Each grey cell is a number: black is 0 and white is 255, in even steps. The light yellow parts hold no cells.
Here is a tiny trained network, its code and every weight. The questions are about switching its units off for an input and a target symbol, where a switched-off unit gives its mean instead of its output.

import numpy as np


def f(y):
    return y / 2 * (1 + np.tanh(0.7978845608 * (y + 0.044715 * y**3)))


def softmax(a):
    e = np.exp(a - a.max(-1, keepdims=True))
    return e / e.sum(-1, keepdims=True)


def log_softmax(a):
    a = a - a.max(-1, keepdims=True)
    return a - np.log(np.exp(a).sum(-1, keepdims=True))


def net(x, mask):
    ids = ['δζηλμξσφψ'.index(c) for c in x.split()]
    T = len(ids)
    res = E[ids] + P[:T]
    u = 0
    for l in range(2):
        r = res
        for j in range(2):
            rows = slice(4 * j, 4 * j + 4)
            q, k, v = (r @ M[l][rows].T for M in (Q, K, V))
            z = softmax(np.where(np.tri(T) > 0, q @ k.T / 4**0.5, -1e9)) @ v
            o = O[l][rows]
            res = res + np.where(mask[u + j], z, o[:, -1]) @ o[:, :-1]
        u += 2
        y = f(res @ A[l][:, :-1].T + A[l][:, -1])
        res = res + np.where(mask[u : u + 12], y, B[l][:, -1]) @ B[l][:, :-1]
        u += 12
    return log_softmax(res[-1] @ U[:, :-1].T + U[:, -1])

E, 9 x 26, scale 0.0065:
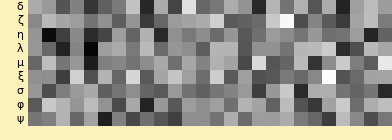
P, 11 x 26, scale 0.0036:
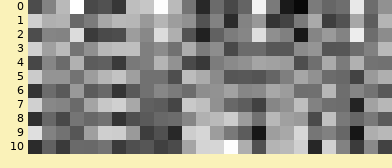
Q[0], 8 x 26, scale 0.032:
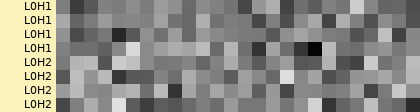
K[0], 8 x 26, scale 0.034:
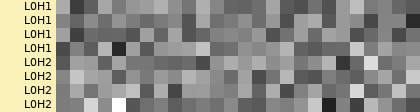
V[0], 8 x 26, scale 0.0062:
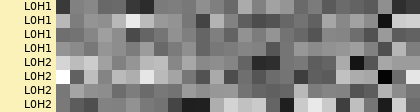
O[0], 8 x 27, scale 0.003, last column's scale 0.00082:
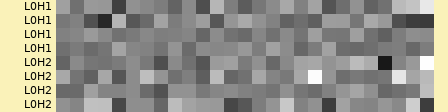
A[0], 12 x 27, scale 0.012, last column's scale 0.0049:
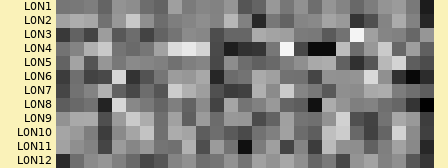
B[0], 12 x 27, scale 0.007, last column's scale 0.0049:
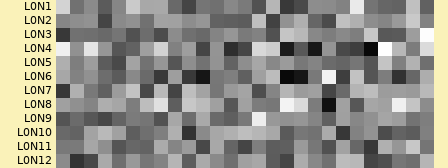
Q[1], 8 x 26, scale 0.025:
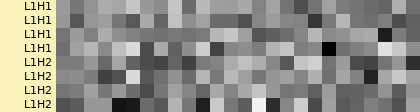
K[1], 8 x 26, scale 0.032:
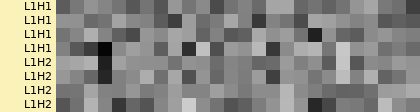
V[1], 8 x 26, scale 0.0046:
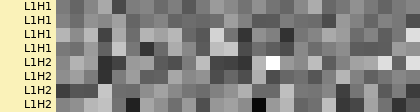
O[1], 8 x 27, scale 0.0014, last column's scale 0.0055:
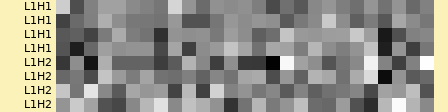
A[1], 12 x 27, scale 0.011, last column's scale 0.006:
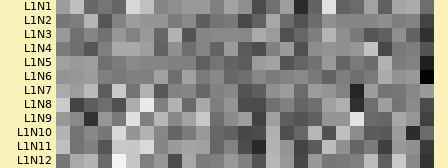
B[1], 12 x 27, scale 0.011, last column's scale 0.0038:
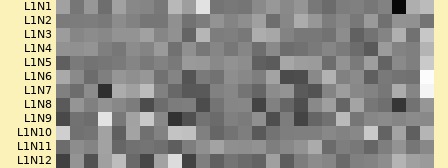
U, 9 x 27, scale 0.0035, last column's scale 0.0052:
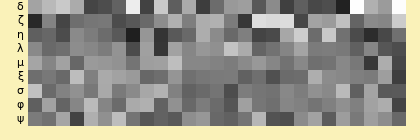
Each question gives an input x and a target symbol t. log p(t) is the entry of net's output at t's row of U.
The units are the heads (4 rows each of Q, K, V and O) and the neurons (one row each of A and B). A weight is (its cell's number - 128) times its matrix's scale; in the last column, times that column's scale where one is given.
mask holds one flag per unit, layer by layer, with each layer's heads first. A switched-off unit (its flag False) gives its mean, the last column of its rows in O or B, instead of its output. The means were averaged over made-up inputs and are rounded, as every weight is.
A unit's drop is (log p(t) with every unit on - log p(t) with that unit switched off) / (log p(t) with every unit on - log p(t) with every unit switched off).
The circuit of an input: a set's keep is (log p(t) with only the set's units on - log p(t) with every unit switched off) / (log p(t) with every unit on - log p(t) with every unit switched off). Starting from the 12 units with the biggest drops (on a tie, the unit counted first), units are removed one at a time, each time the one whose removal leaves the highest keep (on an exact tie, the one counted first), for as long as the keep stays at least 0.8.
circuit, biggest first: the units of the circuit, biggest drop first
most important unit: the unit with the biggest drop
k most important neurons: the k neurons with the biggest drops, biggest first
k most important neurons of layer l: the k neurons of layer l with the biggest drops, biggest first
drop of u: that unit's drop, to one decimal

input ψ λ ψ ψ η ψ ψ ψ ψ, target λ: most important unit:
L0N6
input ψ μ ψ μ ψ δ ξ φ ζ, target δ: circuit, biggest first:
[L0N3; L0N5]
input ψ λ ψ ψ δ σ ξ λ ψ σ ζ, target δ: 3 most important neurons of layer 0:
[L0N10; L0N5; L0N3]
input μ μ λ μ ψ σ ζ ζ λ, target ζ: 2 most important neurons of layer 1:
[L1N6; L1N7]
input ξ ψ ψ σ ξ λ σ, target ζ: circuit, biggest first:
[L0N3; L0N4]
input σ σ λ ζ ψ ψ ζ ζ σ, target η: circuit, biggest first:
[L0N6; L0H2]
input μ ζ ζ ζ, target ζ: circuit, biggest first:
[L0N9; L0N2; L0N4]
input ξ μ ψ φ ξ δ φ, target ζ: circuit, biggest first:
[L0N4; L0N3]
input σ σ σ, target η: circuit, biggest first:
[L0H2; L0N6]
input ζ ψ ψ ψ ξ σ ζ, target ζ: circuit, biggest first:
[L0N4; L1N6]
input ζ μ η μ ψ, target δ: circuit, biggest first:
[L0H2; L0N4]
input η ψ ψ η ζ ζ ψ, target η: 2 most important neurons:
[L0N6; L0N4]
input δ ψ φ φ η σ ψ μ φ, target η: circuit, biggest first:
[L0N6; L0H1]
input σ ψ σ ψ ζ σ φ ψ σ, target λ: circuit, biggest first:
[L0N6; L1N3; L0H1]
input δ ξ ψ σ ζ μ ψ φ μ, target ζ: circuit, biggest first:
[L0N4; L0N3]
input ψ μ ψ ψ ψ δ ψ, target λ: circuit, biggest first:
[L0N6; L0H2; L1N3]
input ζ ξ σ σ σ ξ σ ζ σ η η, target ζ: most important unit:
L0H2
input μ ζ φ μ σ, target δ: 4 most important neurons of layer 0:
[L0N4; L0N3; L0N6; L0N7]
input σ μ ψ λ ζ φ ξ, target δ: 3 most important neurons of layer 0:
[L0N4; L0N3; L0N6]
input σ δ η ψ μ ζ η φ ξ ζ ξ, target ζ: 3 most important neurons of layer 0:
[L0N3; L0N4; L0N6]
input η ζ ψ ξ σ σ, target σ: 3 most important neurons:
[L1N10; L0N3; L0N7]
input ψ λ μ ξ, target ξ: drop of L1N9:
1.2
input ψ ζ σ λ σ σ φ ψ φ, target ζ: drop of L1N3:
0.0
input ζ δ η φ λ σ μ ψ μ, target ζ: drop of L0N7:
0.1
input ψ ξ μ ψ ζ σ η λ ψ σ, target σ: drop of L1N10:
0.9
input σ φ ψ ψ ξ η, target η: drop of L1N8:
1.0
